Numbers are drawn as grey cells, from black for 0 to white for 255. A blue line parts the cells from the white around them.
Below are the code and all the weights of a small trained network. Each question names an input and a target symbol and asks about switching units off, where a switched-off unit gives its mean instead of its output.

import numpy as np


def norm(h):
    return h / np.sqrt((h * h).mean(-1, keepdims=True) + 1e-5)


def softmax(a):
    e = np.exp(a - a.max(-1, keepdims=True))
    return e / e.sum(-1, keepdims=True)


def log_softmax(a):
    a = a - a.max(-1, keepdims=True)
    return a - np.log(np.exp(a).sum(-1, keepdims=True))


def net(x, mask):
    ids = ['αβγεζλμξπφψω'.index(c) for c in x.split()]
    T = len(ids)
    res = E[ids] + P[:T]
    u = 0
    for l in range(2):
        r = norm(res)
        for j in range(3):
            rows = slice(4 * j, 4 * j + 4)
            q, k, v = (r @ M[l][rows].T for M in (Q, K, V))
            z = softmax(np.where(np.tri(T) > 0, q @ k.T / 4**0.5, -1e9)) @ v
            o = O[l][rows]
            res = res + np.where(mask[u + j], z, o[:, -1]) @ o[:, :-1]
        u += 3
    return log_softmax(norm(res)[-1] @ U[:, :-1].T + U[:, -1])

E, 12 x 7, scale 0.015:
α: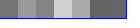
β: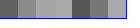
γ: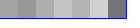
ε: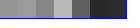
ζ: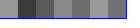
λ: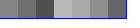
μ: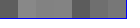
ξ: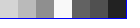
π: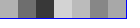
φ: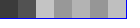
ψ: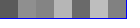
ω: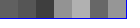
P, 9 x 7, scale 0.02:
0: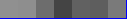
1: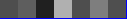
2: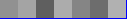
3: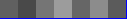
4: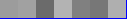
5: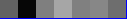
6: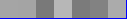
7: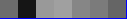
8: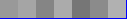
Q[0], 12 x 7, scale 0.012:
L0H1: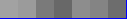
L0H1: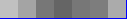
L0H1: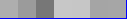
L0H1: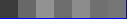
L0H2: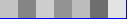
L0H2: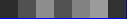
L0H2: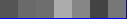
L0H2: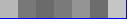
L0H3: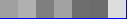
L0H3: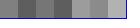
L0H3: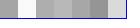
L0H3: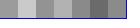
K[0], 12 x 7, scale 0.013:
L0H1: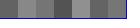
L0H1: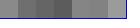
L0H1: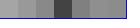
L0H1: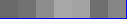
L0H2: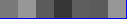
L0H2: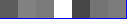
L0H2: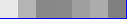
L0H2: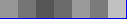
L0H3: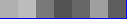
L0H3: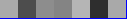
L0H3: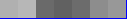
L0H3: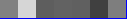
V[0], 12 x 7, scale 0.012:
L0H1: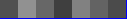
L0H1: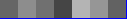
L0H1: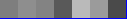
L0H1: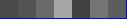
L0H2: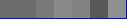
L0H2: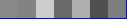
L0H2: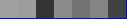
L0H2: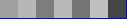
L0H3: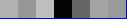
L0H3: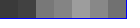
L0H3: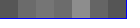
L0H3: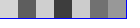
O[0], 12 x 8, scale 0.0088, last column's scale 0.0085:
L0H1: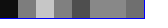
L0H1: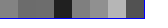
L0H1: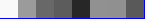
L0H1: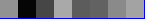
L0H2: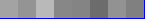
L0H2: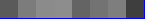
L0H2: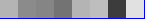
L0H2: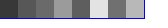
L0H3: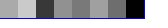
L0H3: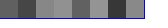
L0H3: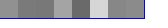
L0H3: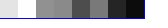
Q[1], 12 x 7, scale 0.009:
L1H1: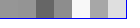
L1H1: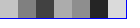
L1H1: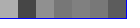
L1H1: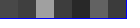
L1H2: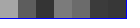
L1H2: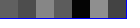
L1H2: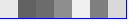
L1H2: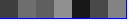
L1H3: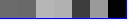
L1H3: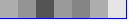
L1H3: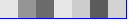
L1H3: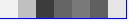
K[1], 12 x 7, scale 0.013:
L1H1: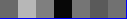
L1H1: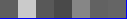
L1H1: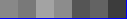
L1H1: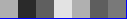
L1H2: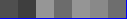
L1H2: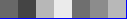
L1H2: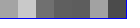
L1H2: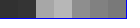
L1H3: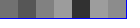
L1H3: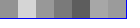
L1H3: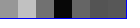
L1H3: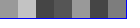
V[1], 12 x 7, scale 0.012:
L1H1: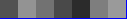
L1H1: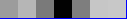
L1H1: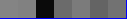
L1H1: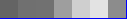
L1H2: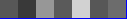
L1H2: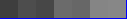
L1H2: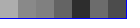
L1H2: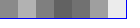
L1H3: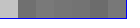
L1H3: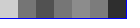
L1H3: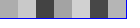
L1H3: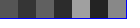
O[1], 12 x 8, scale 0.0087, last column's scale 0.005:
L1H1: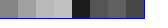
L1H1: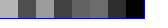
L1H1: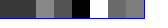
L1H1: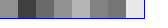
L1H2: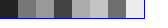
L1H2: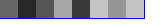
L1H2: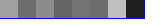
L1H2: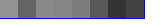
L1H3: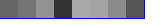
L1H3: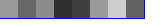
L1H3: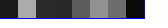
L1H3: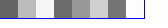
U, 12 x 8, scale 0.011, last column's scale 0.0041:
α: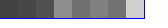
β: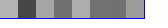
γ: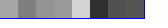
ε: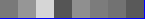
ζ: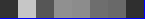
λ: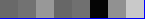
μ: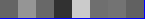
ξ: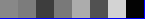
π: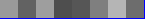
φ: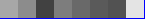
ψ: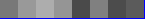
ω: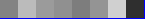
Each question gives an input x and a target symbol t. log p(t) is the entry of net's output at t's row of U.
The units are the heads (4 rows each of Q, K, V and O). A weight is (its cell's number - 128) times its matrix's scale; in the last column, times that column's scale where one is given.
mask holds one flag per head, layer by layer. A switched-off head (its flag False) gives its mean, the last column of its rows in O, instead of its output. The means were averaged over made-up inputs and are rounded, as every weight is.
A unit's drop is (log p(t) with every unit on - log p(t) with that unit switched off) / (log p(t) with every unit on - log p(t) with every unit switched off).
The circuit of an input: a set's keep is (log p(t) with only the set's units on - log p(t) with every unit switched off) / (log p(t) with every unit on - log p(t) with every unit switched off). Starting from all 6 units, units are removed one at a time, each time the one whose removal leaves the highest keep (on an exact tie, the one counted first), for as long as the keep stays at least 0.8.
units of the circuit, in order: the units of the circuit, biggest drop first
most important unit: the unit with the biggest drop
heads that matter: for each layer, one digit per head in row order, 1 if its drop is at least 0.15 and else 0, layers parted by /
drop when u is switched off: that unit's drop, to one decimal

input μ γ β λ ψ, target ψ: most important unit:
L0H3
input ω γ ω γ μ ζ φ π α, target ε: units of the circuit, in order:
L0H2, L1H3
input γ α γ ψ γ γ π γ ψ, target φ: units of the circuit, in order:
L0H3, L1H3
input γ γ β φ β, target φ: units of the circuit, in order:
L0H3, L1H3
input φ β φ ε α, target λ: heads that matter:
011 / 000
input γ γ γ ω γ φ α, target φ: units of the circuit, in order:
L0H3, L1H3
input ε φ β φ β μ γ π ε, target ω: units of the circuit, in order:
L0H3, L1H2
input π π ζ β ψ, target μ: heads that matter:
000 / 001
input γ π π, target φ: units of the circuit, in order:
L0H3, L1H1
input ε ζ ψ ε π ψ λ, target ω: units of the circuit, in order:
L0H3, L1H1, L1H2
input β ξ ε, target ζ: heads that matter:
111 / 001
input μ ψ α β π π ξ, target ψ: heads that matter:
111 / 100
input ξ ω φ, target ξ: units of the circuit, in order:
L0H3, L1H3, L0H2, L1H2
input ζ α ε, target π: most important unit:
L0H3
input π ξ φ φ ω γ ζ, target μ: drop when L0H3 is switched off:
0.1
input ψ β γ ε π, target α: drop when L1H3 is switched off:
0.0
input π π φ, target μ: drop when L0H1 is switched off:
0.1
